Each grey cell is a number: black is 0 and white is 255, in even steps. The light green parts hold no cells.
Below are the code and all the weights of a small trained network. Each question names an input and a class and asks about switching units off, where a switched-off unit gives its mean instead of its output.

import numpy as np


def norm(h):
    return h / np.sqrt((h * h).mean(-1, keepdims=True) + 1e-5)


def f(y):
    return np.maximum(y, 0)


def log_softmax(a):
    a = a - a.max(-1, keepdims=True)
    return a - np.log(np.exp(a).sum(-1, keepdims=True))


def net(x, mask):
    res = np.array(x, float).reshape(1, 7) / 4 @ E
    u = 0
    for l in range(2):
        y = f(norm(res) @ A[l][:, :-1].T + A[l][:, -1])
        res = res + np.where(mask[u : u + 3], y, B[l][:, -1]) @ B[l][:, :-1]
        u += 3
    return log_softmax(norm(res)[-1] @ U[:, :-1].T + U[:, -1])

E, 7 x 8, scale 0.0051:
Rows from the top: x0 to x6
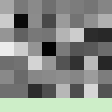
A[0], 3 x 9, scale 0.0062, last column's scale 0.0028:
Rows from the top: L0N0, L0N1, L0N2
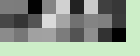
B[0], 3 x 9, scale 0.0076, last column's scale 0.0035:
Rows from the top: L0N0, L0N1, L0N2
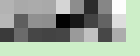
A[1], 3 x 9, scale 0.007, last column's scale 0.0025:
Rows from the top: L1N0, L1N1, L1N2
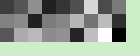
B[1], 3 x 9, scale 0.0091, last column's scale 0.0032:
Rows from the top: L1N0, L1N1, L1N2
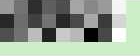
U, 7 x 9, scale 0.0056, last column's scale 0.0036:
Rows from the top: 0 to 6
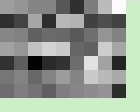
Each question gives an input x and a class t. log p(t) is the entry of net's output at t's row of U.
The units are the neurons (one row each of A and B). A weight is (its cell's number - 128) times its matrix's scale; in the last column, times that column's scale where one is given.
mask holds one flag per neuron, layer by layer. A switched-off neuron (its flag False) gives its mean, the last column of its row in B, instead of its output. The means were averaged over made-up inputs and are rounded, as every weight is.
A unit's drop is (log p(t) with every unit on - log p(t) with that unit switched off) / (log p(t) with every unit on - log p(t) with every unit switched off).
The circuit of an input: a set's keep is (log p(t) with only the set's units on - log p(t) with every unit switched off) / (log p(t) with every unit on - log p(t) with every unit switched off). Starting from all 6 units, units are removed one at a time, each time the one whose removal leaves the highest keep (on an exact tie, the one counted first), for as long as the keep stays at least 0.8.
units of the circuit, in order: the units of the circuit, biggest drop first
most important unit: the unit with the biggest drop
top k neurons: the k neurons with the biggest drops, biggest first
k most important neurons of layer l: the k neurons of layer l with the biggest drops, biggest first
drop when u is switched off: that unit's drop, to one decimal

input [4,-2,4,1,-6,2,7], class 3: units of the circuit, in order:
(L0N0)
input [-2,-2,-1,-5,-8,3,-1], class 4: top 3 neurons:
(L1N1 L0N0 L1N2)
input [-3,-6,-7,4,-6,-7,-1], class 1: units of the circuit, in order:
(L1N2 L0N1)
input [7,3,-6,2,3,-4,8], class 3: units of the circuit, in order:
(L0N0 L1N1)
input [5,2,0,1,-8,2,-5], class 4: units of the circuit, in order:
(L1N1 L0N0)
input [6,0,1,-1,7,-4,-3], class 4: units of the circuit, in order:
(L0N2 L1N0)
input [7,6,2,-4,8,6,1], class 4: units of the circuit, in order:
(L1N0 L0N2)
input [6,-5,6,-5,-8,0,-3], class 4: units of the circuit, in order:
(L1N1 L0N0)
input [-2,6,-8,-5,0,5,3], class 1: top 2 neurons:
(L1N2 L0N0)
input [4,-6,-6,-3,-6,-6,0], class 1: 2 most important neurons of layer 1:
(L1N2 L1N0)
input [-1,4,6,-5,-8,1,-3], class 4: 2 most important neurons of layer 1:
(L1N1 L1N2)
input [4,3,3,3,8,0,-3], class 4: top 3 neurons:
(L0N2 L1N0 L0N0)
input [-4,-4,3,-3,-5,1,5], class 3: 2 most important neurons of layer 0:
(L0N0 L0N1)
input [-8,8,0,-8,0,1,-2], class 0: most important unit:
L0N1
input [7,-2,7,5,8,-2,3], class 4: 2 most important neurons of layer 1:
(L1N0 L1N2)
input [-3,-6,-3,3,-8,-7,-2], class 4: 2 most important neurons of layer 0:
(L0N0 L0N1)
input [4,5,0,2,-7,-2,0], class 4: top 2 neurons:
(L1N1 L0N0)
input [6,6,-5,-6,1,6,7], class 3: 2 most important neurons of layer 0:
(L0N0 L0N2)
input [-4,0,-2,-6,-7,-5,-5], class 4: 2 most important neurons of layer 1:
(L1N1 L1N2)
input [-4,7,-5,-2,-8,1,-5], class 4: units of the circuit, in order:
(L1N1)
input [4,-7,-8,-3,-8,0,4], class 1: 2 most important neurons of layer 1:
(L1N2 L1N0)
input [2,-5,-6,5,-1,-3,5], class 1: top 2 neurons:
(L1N2 L0N1)
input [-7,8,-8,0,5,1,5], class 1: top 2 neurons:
(L1N2 L0N0)
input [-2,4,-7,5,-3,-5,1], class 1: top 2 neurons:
(L1N2 L0N1)
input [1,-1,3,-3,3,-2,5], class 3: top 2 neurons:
(L0N0 L1N1)
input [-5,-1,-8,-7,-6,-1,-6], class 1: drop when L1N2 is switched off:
1.2
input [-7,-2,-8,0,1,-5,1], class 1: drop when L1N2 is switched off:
1.1
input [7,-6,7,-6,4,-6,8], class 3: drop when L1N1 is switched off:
0.2
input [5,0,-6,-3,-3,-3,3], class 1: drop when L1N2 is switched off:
0.9
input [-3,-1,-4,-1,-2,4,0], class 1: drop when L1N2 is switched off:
1.2
